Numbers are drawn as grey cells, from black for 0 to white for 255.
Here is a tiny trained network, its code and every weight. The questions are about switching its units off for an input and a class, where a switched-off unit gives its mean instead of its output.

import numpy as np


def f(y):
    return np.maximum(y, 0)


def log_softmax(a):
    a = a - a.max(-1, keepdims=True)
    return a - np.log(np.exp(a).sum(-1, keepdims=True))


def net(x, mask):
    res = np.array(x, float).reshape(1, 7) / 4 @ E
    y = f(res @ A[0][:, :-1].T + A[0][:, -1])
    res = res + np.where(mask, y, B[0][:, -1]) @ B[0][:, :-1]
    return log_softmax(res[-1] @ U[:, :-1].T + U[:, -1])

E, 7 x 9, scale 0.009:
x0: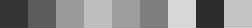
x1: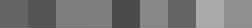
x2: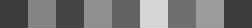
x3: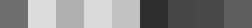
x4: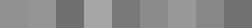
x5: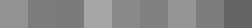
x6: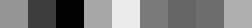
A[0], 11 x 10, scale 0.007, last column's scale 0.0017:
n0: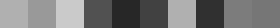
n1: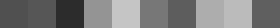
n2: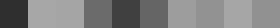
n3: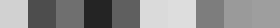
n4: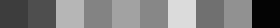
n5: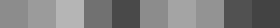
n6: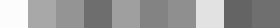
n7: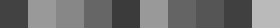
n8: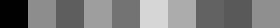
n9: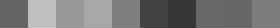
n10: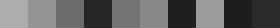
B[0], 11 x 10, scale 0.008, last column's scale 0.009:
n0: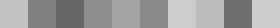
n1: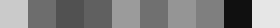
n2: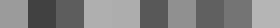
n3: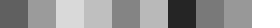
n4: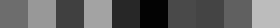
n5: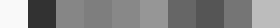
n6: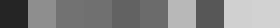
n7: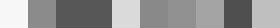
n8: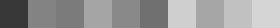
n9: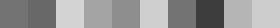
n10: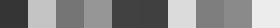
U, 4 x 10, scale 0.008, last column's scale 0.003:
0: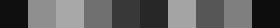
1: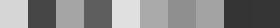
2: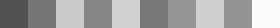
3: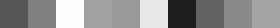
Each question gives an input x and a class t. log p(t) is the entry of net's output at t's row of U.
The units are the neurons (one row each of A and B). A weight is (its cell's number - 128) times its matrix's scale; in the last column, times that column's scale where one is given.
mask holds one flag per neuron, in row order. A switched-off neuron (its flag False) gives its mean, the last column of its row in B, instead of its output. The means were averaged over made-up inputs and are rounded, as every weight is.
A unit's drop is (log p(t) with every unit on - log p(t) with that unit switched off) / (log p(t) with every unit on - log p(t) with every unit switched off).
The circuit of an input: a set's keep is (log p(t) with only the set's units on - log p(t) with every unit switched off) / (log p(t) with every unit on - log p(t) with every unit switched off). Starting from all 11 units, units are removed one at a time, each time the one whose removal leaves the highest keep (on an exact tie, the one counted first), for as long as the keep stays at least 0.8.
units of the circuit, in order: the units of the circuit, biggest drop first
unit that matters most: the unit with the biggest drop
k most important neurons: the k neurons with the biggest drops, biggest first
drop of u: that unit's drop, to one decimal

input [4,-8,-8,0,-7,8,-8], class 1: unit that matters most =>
n0
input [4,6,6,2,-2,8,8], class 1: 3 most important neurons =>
[n1; n10; n6]
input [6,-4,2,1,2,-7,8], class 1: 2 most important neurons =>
[n1; n10]
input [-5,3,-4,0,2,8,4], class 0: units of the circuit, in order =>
[n6; n7]
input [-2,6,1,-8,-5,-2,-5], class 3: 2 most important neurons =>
[n3; n1]
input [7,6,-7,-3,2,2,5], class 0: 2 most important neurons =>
[n4; n7]
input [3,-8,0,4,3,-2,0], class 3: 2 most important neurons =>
[n10; n9]
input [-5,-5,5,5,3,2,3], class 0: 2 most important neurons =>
[n10; n3]
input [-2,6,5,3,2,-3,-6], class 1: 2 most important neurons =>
[n7; n5]
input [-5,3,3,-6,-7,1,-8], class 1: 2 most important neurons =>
[n7; n5]
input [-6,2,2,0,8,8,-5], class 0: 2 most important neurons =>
[n10; n6]
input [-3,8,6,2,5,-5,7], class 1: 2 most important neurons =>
[n1; n6]
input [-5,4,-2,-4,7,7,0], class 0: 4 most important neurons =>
[n6; n10; n9; n7]
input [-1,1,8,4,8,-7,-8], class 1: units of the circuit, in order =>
[n7]
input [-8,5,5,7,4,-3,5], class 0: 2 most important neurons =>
[n10; n3]
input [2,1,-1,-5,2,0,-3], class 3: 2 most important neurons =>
[n3; n1]
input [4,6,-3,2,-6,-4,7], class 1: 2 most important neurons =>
[n1; n10]
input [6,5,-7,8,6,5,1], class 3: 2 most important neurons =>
[n9; n10]
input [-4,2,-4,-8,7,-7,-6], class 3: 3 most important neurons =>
[n3; n1; n5]
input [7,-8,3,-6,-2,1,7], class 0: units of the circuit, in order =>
[n4]
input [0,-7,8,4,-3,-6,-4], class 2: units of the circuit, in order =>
[n8; n7]
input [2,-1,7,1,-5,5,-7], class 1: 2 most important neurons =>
[n7; n5]
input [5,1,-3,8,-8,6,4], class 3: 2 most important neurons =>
[n9; n10]
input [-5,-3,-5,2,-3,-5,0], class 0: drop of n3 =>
0.2
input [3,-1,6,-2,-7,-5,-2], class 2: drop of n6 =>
0.2
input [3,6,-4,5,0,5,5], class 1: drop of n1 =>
0.5
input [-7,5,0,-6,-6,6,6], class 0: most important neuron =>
[n10]
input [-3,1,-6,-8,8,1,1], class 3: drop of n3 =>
0.6
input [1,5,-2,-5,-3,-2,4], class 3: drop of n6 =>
-0.1
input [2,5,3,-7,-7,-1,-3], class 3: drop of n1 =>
0.1
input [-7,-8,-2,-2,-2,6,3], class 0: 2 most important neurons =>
[n6; n10]
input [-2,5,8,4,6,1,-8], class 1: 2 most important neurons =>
[n7; n5]
